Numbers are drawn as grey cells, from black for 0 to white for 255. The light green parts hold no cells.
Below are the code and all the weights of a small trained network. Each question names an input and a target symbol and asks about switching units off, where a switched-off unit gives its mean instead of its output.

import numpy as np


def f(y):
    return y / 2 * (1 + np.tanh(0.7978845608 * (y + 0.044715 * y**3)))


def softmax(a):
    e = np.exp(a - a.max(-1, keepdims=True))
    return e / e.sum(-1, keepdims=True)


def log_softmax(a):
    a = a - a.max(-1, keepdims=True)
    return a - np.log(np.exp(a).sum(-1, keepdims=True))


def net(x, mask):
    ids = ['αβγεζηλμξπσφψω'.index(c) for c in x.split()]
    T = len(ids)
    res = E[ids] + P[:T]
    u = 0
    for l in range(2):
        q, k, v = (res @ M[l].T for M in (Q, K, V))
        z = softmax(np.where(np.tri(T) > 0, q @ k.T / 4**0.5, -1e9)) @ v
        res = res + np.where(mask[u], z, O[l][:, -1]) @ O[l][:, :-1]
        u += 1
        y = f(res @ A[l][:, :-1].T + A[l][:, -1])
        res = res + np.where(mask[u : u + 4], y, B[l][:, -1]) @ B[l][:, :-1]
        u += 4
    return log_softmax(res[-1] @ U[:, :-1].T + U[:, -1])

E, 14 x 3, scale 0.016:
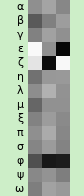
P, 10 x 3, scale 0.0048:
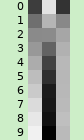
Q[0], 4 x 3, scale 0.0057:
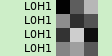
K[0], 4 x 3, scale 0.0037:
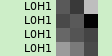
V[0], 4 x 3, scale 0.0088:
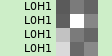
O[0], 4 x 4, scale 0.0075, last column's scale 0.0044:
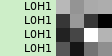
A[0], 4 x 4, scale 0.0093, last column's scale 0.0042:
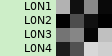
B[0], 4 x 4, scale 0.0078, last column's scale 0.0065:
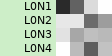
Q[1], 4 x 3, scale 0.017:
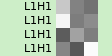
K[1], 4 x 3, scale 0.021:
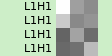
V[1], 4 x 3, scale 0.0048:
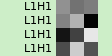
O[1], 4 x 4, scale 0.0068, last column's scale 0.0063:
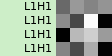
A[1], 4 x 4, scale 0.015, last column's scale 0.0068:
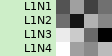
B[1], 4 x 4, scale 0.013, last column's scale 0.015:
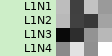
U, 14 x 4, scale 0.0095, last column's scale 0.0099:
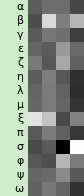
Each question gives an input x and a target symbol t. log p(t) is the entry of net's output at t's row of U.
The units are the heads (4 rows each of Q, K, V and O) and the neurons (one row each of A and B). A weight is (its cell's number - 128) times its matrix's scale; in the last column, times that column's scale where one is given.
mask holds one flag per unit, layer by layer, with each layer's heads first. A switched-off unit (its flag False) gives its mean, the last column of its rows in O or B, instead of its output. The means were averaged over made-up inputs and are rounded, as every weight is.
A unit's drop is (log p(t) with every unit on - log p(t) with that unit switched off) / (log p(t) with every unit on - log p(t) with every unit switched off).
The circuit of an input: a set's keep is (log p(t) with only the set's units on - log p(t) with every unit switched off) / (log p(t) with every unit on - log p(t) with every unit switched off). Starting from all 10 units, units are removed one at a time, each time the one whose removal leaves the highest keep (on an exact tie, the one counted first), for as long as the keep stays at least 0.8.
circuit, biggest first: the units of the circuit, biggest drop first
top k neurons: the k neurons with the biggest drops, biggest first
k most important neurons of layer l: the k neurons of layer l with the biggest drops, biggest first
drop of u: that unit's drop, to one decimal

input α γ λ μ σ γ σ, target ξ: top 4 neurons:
(L0N1; L1N3; L0N2; L0N3)
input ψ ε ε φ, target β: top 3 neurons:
(L0N2; L0N4; L1N4)
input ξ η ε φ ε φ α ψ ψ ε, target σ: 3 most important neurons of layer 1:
(L1N4; L1N2; L1N1)
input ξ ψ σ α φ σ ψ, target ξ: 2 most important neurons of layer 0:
(L0N1; L0N4)
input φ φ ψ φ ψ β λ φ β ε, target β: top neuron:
(L1N4)
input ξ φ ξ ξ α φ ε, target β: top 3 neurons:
(L1N4; L1N3; L0N3)
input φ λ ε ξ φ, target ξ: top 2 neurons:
(L0N2; L1N3)
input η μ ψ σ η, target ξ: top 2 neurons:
(L0N1; L1N3)
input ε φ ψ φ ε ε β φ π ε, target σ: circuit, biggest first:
(L0H1; L0N1; L1N2; L0N4)
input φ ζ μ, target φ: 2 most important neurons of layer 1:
(L1N1; L1N4)
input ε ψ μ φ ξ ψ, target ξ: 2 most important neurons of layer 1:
(L1N3; L1N4)
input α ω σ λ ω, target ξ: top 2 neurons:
(L0N1; L1N3)
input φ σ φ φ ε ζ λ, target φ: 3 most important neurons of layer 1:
(L1N1; L1N4; L1N2)
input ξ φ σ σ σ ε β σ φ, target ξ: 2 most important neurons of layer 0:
(L0N2; L0N1)
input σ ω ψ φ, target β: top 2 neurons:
(L0N2; L1N4)
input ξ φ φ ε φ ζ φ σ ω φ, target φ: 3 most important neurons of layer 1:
(L1N1; L1N4; L1N2)
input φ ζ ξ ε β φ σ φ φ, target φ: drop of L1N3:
-0.2
